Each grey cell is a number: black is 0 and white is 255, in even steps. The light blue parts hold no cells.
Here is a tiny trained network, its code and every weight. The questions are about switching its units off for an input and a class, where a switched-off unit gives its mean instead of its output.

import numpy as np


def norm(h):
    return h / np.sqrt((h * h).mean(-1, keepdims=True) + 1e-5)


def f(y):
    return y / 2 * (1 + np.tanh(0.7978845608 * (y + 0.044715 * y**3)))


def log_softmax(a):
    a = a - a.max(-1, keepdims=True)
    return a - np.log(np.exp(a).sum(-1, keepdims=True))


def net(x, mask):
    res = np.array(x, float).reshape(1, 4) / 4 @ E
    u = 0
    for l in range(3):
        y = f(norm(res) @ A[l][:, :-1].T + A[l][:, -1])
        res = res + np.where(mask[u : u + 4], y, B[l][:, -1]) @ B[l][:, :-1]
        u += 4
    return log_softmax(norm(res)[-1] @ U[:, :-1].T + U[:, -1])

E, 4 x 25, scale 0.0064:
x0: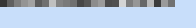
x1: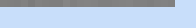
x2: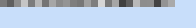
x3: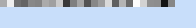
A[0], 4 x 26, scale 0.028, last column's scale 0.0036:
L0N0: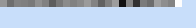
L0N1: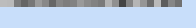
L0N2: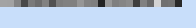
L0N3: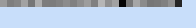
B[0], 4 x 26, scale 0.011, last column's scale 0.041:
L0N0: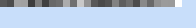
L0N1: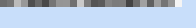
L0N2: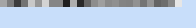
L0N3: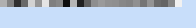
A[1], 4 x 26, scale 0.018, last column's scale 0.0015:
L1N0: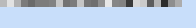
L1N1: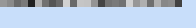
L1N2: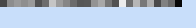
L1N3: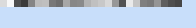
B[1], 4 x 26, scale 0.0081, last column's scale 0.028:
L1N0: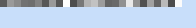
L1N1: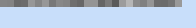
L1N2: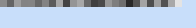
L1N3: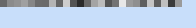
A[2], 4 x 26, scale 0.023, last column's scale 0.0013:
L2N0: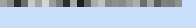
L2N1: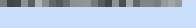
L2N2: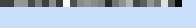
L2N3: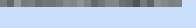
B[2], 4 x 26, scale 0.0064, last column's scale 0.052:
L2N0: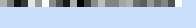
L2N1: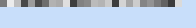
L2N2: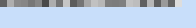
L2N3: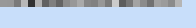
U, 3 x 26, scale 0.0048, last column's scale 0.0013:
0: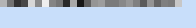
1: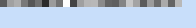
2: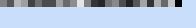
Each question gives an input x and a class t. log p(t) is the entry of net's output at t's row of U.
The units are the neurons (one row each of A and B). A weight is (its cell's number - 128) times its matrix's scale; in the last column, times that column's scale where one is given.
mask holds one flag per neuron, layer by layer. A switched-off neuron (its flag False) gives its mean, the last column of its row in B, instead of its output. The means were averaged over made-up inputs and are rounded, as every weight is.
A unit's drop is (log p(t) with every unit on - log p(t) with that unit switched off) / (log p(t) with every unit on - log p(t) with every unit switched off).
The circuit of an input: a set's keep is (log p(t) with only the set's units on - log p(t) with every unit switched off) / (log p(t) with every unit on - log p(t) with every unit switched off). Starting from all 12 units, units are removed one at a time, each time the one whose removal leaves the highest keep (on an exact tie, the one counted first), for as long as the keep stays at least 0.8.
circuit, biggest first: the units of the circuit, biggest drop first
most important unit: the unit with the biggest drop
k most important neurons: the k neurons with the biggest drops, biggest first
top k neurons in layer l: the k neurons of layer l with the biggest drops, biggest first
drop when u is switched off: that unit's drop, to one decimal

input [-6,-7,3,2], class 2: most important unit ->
L0N1
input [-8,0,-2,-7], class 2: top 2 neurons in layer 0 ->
L0N0, L0N2
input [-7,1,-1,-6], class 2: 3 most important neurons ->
L0N0, L1N0, L2N0
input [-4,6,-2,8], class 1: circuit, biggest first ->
L1N0, L0N1
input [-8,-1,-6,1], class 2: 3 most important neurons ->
L0N1, L0N0, L0N3
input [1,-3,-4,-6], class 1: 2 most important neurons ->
L0N3, L0N0
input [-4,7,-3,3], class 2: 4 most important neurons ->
L0N1, L0N3, L2N0, L0N2
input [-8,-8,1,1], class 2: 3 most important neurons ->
L0N1, L0N0, L2N0
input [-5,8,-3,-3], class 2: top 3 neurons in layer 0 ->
L0N0, L0N3, L0N2
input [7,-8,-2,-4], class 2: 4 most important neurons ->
L0N3, L0N2, L0N0, L0N1
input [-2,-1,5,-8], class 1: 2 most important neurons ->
L0N0, L0N2
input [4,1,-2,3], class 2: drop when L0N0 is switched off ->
0.8
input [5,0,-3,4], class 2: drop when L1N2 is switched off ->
0.9
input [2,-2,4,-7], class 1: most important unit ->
L0N2
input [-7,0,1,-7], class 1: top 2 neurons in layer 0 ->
L0N0, L0N1
